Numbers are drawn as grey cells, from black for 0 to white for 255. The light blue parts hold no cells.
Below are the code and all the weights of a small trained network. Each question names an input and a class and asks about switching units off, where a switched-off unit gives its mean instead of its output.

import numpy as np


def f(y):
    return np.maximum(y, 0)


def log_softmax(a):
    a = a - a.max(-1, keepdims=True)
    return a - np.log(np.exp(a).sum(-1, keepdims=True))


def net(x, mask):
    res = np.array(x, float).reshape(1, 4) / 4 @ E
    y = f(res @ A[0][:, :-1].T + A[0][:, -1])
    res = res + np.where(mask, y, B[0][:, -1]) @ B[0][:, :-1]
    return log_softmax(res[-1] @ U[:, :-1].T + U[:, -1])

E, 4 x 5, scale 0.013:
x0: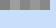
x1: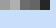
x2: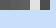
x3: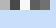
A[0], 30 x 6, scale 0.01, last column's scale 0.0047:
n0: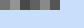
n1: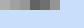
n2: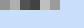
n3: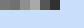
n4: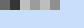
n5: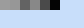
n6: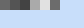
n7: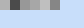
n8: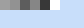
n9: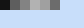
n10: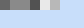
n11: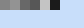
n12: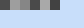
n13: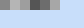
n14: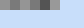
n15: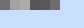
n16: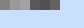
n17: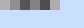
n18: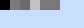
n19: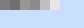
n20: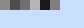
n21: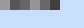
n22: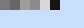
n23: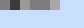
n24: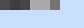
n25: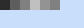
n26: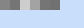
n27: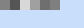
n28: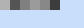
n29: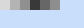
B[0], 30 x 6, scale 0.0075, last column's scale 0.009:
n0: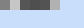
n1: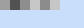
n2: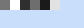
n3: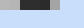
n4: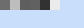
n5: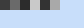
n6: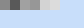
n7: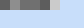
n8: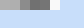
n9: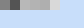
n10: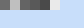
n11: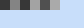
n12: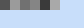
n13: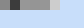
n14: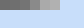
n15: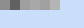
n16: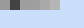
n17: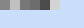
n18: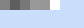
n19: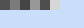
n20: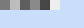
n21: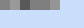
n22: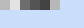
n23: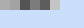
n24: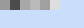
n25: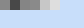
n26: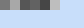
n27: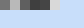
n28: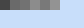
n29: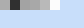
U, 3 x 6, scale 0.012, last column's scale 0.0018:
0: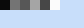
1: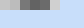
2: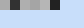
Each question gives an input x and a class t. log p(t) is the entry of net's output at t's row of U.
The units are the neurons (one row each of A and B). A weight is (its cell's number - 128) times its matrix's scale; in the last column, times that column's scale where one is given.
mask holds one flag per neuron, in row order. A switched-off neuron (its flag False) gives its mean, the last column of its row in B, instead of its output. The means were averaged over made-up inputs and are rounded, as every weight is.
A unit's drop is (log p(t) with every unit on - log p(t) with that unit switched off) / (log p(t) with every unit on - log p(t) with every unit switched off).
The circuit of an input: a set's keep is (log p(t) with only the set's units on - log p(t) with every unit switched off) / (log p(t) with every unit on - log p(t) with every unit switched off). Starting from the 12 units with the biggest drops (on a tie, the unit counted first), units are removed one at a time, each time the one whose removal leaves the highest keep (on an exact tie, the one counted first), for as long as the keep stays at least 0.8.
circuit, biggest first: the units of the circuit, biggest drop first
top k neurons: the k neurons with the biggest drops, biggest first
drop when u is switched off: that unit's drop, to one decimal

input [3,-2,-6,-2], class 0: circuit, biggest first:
[n11 n8]
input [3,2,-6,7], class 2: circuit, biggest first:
[n29]
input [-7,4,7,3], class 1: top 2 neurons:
[n8 n3]
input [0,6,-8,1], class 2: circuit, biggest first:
[n29 n13]
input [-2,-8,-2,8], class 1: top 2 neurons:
[n22 n23]
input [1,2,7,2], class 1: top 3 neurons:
[n3 n19 n8]
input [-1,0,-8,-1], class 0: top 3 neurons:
[n11 n8 n12]
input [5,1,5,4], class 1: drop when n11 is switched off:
0.2
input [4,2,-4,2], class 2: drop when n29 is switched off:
0.1
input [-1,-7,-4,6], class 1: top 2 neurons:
[n22 n23]
